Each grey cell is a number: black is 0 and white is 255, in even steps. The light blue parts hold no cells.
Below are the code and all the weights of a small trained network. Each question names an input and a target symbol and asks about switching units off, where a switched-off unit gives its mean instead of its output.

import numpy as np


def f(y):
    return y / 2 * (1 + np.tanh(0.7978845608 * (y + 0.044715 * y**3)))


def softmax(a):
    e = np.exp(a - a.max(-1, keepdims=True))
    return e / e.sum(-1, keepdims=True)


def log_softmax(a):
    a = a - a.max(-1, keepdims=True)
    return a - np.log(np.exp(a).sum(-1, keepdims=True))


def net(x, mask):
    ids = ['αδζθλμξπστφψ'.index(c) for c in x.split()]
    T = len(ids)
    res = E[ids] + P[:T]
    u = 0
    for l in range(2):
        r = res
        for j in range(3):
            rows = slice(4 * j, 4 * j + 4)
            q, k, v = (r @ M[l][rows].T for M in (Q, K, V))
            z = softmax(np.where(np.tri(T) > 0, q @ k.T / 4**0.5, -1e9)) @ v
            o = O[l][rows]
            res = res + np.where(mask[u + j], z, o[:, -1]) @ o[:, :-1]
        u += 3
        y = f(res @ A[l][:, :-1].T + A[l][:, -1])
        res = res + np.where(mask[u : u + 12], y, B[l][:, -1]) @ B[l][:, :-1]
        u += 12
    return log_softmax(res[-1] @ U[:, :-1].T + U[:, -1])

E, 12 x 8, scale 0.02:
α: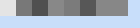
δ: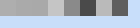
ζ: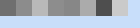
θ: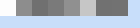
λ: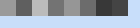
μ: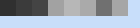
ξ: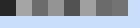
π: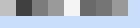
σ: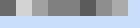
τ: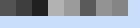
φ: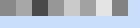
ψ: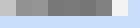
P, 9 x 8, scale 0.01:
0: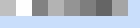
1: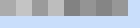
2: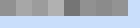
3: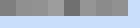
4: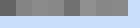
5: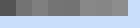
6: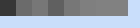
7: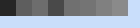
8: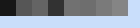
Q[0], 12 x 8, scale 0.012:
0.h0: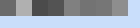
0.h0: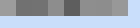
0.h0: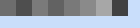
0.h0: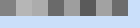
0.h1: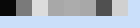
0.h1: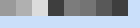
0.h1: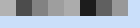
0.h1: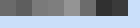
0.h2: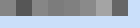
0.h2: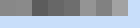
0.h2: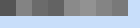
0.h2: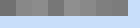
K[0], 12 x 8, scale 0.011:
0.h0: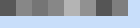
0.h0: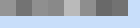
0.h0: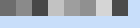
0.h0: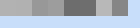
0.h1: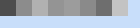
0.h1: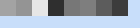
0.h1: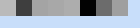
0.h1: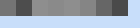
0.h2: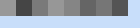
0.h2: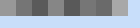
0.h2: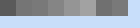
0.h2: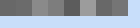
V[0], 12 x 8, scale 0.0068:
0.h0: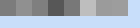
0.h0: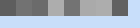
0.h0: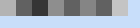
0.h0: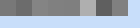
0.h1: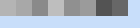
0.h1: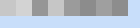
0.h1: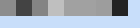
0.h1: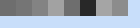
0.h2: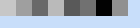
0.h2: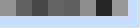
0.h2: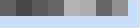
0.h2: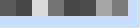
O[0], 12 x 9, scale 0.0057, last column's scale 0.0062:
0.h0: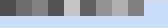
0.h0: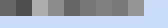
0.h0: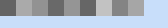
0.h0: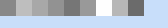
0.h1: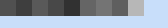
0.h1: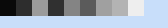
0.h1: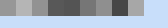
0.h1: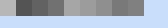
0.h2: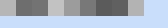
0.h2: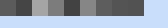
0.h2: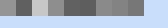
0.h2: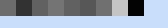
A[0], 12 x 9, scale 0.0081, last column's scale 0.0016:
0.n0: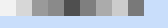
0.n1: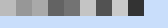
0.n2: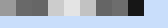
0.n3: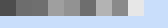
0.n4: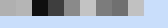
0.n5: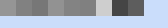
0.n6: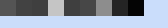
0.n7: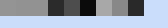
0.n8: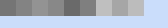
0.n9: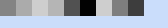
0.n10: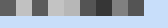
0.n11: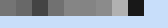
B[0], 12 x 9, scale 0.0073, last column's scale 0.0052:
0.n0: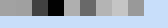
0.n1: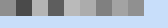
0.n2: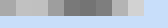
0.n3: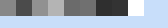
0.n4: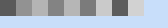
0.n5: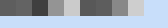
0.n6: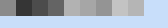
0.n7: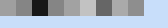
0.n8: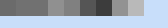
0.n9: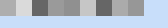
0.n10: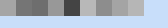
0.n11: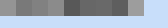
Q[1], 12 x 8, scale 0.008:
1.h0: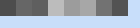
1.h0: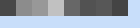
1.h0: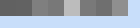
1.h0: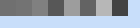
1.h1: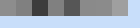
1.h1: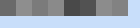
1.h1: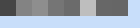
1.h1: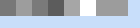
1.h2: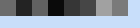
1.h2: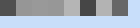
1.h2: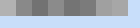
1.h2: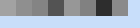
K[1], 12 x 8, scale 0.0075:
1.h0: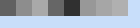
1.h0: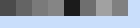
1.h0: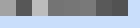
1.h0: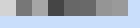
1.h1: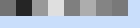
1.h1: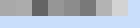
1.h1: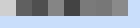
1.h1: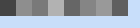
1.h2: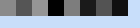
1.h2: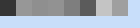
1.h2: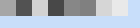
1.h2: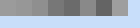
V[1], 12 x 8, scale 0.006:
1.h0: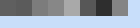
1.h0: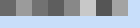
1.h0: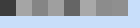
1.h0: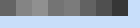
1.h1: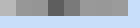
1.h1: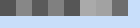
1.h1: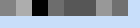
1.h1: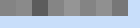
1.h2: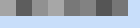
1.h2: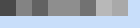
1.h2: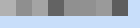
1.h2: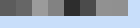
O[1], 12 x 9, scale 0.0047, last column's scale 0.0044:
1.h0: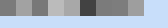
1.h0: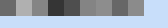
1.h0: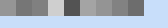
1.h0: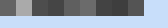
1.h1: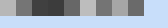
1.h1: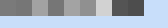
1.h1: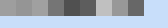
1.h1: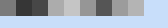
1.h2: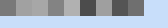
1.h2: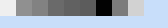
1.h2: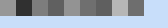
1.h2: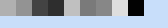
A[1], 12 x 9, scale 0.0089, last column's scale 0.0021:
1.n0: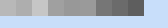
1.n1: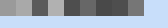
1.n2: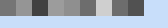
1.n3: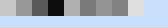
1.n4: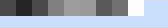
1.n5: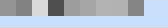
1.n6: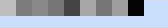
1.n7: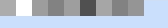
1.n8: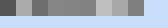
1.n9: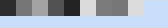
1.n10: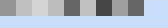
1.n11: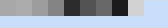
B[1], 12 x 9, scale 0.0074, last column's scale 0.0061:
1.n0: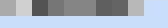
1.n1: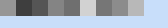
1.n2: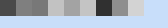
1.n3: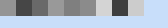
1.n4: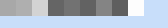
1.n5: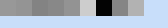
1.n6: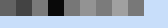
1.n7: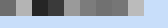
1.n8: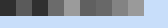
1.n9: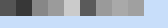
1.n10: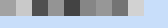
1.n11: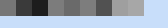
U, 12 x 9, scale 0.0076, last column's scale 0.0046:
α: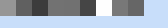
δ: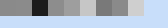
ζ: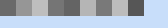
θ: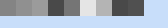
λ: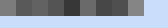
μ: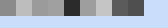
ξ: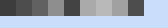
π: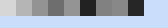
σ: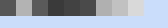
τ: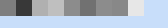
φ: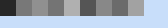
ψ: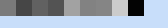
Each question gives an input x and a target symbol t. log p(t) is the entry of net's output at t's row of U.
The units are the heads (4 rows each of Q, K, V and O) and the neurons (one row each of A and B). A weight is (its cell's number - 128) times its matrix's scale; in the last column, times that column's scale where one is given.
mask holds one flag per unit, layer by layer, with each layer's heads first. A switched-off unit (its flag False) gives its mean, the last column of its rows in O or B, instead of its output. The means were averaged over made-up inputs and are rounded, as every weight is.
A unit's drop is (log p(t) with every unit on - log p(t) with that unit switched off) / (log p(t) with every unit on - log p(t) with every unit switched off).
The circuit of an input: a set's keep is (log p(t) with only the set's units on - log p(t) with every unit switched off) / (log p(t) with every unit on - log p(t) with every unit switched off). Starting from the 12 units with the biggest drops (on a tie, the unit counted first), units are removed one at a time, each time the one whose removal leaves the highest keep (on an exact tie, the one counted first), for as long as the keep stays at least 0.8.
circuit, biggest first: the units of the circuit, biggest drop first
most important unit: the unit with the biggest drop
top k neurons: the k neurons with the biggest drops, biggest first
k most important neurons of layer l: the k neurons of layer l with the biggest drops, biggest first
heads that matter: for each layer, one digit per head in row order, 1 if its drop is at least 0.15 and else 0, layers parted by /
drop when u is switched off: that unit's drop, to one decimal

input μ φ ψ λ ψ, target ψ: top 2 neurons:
[0.n0; 0.n1]
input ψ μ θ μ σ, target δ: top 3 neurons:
[0.n9; 0.n7; 1.n4]
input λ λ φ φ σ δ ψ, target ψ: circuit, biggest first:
[0.n0; 0.n1; 0.h1]
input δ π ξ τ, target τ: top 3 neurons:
[0.n6; 1.n7; 1.n10]
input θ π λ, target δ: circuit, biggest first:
[0.h0; 1.n11; 1.n0]
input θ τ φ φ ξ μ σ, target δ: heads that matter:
010 / 000
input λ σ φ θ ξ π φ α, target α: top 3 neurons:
[1.n3; 0.n0; 1.n5]
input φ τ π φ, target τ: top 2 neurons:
[0.n3; 1.n7]
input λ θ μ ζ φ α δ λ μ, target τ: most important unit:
0.h2
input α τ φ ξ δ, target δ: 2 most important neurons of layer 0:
[0.n9; 0.n7]
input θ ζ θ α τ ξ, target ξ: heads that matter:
010 / 100
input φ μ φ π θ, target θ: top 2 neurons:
[1.n3; 1.n5]
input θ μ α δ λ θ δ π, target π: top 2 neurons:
[0.n2; 1.n2]
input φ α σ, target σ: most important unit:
0.h1
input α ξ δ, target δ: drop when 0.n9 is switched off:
0.6
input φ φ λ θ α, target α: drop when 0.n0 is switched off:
0.4
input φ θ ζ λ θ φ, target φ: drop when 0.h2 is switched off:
-0.1
